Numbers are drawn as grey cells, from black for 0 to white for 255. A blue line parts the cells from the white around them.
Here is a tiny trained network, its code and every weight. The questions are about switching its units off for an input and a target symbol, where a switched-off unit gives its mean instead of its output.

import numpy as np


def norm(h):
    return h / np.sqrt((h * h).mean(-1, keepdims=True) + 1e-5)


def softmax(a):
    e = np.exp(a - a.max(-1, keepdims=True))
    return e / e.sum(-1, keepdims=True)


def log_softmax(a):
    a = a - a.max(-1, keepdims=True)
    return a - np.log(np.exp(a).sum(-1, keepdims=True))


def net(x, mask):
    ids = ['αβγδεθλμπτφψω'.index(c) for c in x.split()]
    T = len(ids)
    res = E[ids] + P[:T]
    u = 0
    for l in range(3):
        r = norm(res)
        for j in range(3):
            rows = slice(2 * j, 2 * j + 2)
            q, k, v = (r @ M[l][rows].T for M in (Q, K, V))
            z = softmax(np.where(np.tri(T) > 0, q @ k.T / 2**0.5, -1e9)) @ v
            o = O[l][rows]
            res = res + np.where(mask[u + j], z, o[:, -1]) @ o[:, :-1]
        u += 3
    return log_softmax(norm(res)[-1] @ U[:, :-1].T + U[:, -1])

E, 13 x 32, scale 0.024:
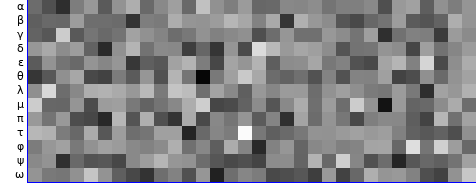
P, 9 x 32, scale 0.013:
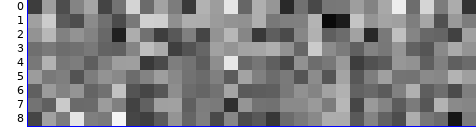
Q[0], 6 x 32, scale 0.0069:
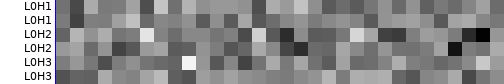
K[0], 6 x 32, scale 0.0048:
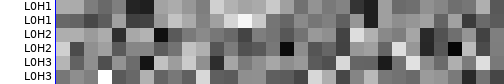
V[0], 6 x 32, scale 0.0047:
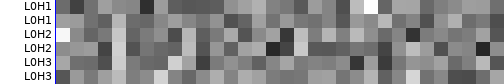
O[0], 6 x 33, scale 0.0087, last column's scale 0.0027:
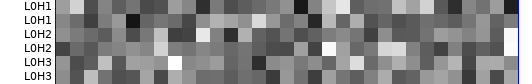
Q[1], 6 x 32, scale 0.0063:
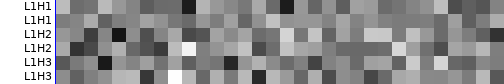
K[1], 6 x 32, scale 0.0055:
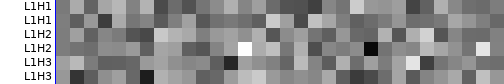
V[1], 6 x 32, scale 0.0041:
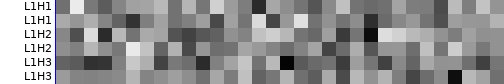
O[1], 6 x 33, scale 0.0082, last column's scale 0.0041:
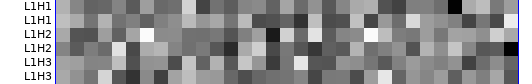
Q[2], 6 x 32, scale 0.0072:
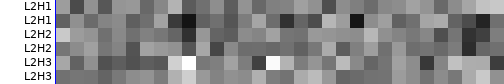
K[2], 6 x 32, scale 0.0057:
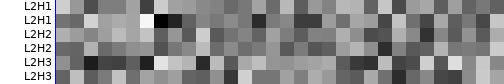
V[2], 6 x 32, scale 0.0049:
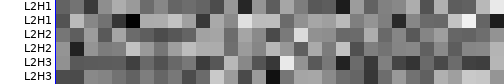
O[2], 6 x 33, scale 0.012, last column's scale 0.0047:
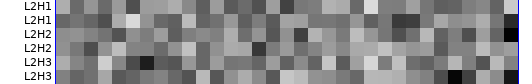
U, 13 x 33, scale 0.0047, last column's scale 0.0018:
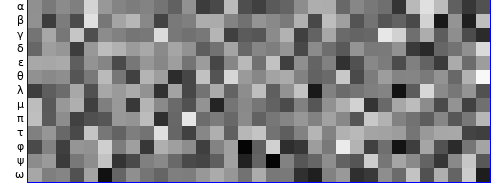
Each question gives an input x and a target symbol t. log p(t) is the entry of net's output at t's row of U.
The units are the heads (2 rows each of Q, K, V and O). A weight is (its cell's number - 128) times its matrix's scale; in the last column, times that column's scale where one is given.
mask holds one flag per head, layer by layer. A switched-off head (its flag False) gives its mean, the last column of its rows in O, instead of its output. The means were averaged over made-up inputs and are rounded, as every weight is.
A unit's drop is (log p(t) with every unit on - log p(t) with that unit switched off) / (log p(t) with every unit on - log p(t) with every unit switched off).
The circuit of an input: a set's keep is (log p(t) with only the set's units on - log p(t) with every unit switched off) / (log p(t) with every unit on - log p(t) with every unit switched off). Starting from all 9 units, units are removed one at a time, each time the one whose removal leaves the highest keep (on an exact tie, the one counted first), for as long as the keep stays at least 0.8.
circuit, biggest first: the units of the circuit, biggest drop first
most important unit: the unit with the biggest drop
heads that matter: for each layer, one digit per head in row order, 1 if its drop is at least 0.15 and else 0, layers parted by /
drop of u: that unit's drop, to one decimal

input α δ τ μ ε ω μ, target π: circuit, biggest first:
(L2H1)
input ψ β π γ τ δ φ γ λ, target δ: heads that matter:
000 / 000 / 001
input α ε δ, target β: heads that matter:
100 / 001 / 000
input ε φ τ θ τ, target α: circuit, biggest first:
(L1H2 L2H3)
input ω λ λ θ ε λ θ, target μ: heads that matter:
001 / 001 / 000
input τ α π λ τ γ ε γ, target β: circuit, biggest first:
(L2H2 L1H2 L0H1)
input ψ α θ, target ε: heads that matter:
000 / 010 / 000
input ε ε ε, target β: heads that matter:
100 / 001 / 000
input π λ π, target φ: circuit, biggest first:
(L2H1 L0H2 L1H3)
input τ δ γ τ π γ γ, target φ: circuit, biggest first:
(L1H3 L2H1)
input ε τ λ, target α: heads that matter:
000 / 000 / 001
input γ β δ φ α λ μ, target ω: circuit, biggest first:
(L0H2 L0H3)
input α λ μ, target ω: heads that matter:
011 / 000 / 000
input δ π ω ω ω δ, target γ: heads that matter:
000 / 100 / 000
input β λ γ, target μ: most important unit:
L1H3
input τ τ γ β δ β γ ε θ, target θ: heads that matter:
010 / 000 / 000
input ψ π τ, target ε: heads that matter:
000 / 010 / 000
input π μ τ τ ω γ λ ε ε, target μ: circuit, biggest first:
(L0H3 L1H3)
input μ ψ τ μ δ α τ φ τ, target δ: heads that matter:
100 / 000 / 001
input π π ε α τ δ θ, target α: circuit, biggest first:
(L2H3)
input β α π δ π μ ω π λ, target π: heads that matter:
000 / 100 / 100
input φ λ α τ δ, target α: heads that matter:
100 / 000 / 001
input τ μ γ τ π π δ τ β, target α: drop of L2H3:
1.1
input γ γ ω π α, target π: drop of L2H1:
1.4
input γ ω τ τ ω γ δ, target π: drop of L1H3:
0.0
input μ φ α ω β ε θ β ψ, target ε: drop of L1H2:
1.0
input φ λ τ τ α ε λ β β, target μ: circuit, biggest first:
(L1H3)
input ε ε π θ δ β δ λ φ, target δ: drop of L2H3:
1.1
